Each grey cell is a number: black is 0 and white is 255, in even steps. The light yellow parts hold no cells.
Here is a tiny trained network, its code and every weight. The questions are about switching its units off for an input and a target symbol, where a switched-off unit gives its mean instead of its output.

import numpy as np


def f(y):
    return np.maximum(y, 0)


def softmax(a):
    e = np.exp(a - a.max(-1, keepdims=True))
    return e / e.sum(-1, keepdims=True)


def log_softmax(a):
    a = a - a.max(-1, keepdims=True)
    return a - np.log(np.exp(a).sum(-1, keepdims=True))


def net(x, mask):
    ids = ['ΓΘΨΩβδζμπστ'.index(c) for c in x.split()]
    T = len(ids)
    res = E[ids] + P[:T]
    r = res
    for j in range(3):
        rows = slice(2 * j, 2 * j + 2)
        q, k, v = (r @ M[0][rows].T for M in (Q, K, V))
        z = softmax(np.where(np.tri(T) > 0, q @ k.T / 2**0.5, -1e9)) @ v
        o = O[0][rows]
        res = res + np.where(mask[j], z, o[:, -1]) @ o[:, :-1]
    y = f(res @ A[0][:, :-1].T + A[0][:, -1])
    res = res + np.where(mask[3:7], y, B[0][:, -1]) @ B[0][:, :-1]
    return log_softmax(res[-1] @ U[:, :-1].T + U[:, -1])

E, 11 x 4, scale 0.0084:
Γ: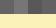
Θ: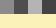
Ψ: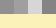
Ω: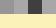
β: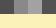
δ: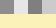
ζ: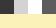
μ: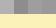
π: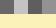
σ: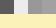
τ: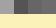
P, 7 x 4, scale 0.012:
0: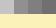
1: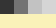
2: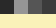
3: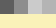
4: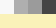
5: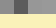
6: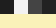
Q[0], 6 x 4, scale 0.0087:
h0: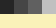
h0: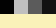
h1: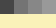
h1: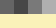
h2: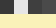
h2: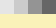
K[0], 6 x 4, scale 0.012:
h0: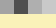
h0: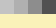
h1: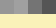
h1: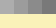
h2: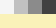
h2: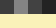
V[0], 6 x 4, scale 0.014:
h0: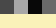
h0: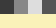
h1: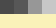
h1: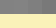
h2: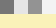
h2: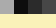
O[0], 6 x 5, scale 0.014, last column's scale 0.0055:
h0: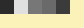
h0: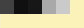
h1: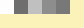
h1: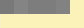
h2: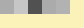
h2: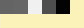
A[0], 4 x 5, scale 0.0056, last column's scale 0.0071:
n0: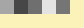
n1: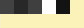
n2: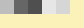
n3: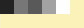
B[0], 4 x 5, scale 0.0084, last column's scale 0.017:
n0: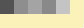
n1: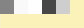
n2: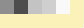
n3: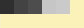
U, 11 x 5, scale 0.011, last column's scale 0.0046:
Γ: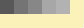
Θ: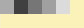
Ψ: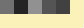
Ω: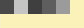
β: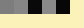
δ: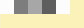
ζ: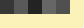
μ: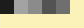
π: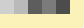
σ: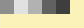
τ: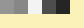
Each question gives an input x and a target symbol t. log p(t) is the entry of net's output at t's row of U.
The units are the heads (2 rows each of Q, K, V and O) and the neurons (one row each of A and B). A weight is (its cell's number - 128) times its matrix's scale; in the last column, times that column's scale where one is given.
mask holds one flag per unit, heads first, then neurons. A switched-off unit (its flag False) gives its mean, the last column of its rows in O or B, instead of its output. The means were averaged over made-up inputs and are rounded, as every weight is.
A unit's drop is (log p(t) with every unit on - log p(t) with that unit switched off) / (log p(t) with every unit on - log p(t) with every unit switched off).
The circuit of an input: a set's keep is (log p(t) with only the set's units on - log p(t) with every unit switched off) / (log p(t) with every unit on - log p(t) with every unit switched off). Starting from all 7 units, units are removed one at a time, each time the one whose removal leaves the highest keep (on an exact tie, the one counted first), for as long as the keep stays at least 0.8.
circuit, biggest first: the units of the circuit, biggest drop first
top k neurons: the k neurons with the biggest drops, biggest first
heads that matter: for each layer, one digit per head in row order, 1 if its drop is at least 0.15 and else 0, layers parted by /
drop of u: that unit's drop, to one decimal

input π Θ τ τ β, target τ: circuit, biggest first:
[h2]
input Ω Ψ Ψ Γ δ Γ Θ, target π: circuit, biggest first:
[h0, h2]
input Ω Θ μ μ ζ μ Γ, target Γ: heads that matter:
101
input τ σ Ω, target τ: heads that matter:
101
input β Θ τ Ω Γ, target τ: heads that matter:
111
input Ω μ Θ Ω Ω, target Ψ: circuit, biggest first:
[h2, n1]
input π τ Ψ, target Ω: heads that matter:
100
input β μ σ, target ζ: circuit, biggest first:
[n1, n2, h2]
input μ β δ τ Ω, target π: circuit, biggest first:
[h1, h0, h2]
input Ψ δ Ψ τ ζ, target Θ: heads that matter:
110
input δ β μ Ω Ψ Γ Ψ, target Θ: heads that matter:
100
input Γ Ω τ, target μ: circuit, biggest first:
[h2, n2]
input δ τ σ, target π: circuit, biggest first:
[h0, h2, n1]
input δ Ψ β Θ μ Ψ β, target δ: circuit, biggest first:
[h0]
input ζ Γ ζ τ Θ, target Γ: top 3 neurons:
[n1, n2, n0]
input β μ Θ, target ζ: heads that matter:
000
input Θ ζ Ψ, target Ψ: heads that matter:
001
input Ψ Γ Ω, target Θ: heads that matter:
100
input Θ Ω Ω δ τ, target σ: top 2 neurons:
[n3, n2]
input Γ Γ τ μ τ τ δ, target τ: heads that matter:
101
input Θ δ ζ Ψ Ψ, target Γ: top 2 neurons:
[n1, n2]
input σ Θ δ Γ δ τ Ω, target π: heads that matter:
101
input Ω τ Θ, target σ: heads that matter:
100
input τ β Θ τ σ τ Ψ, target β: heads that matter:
001
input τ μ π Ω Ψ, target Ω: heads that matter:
100
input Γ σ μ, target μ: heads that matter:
101
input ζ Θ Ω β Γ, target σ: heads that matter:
111
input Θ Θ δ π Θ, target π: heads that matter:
111
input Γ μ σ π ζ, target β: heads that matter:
101
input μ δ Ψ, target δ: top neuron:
[n3]
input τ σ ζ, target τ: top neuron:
[n3]
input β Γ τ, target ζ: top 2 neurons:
[n1, n2]
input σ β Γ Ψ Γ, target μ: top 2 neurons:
[n2, n1]
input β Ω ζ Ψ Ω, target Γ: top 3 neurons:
[n1, n2, n0]
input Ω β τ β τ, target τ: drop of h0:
0.3
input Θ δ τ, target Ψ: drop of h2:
0.9
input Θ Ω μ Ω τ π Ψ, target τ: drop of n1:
0.0
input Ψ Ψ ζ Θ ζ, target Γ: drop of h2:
0.2
